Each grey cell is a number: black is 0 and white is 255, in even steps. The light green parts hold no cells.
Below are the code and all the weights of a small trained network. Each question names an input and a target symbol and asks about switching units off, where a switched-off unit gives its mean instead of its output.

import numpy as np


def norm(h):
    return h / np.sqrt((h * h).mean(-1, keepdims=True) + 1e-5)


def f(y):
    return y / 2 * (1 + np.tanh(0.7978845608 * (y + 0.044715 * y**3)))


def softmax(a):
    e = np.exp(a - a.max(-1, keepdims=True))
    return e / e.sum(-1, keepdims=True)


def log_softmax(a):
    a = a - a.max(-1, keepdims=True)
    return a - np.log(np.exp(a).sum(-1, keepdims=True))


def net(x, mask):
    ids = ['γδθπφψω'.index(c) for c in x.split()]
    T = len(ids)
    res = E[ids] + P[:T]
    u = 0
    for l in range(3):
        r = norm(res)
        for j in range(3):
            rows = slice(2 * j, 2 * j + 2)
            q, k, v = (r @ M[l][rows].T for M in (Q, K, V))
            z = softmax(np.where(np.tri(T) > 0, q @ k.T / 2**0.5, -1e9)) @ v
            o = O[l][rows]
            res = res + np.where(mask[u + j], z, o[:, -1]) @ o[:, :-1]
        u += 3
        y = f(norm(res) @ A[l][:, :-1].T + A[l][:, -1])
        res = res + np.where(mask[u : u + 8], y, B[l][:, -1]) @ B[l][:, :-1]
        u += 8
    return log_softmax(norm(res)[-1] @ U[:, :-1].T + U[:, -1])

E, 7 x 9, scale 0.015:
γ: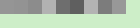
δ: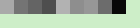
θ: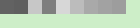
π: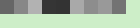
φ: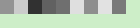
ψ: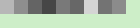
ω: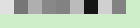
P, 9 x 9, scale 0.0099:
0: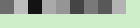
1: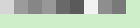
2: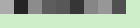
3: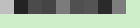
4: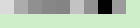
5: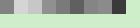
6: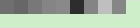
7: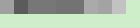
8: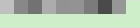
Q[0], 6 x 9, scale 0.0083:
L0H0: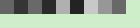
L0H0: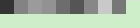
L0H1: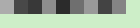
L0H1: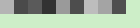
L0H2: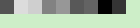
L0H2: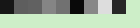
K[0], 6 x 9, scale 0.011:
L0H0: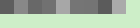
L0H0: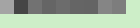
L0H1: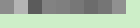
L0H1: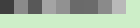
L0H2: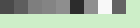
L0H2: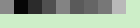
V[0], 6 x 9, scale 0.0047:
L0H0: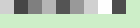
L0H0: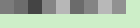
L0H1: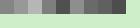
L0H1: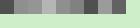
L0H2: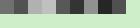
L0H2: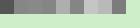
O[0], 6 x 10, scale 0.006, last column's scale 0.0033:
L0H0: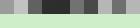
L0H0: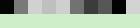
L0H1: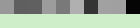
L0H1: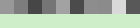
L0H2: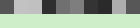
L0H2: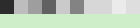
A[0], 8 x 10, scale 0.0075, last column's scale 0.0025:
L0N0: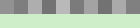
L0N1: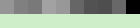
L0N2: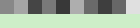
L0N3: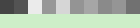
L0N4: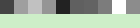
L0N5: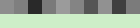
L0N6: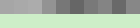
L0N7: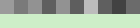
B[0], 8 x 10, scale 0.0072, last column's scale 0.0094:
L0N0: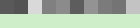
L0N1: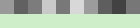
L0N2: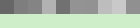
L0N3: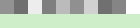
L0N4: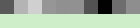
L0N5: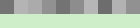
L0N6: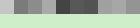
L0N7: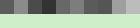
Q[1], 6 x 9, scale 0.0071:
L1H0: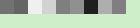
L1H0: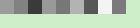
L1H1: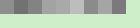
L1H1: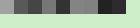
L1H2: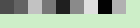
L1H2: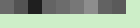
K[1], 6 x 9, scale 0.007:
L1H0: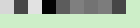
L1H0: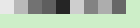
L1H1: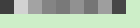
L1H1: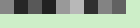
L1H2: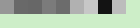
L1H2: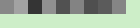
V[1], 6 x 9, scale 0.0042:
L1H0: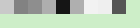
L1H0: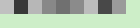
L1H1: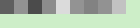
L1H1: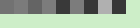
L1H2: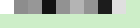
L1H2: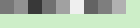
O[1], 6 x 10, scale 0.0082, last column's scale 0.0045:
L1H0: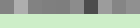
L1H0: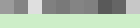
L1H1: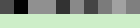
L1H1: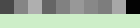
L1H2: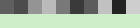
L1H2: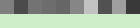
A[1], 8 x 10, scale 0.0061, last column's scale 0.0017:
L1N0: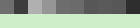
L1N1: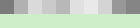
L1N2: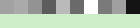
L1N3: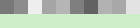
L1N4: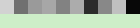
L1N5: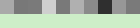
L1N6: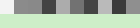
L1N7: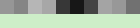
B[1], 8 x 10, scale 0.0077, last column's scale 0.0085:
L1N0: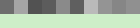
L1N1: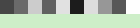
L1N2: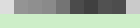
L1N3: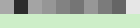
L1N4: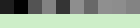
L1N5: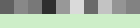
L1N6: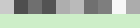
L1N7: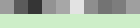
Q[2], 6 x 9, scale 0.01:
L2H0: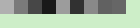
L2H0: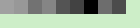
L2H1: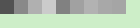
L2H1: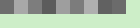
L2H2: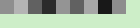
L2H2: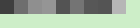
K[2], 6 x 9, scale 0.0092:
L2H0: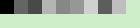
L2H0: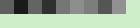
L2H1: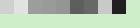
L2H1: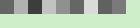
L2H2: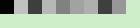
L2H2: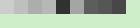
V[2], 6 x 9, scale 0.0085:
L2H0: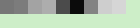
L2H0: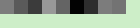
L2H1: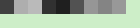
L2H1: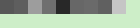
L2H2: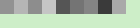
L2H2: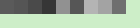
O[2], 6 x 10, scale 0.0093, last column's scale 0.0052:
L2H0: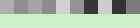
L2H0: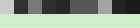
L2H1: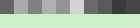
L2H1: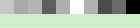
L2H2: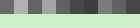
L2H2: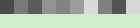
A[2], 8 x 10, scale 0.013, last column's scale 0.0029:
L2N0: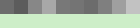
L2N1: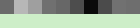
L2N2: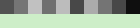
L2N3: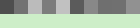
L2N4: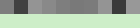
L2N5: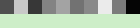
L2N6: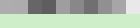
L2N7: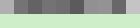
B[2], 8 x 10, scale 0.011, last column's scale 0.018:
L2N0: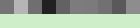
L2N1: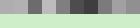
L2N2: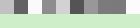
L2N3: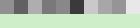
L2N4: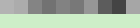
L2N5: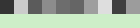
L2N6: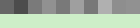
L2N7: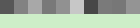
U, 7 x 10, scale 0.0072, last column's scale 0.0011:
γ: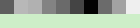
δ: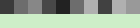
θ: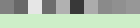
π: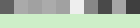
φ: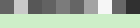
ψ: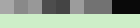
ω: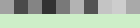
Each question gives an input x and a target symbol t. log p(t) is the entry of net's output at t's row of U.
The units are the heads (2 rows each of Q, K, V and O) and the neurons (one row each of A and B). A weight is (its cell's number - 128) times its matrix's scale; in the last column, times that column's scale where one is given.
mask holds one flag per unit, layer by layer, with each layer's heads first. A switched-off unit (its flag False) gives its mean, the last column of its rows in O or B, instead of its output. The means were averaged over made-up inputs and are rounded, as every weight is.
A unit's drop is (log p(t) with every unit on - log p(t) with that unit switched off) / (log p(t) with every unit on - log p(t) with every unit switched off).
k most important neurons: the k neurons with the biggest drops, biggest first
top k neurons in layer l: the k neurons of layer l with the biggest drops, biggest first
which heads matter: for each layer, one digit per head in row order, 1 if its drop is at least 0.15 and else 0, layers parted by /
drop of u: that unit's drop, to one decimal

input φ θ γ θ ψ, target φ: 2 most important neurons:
L0N3, L1N1
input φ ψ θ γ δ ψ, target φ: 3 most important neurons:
L0N3, L2N5, L1N1
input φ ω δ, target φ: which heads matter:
000 / 100 / 000
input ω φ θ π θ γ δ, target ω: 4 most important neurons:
L1N4, L1N1, L0N3, L2N2
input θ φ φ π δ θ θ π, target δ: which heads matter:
101 / 000 / 100
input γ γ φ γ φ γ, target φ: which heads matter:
101 / 000 / 000
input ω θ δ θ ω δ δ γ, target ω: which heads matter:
001 / 000 / 000
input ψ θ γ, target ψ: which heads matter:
000 / 000 / 100
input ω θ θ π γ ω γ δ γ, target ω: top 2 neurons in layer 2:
L2N2, L2N3
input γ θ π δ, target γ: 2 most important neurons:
L1N1, L0N3
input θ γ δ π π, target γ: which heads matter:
101 / 000 / 001
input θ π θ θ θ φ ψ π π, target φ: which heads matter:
101 / 000 / 000
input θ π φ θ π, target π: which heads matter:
100 / 000 / 010
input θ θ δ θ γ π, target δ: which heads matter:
100 / 000 / 100
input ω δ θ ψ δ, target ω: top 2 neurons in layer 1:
L1N1, L1N6
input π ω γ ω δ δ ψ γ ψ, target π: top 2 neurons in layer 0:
L0N3, L0N4
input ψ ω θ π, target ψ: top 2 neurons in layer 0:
L0N3, L0N7
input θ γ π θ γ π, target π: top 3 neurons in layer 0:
L0N3, L0N4, L0N0
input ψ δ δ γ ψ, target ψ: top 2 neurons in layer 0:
L0N3, L0N7
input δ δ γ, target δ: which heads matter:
000 / 000 / 100
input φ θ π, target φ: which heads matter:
000 / 010 / 000
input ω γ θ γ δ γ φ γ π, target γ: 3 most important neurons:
L0N3, L0N4, L1N1
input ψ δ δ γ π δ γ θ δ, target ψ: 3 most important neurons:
L0N3, L1N1, L0N7
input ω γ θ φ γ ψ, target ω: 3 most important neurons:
L1N4, L0N3, L1N1
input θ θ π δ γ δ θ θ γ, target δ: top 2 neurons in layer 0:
L0N3, L0N4
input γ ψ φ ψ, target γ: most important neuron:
L1N1
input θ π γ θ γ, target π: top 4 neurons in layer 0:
L0N3, L0N2, L0N4, L0N7
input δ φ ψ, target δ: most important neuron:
L1N1
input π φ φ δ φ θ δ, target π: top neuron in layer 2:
L2N2
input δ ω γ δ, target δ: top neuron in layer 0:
L0N1
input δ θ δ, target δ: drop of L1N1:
0.4
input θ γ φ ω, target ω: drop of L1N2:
0.0
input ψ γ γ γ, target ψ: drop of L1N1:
0.3
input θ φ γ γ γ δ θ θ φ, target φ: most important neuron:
L2N5
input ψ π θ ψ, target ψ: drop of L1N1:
0.2
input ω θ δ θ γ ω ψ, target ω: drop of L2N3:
0.1
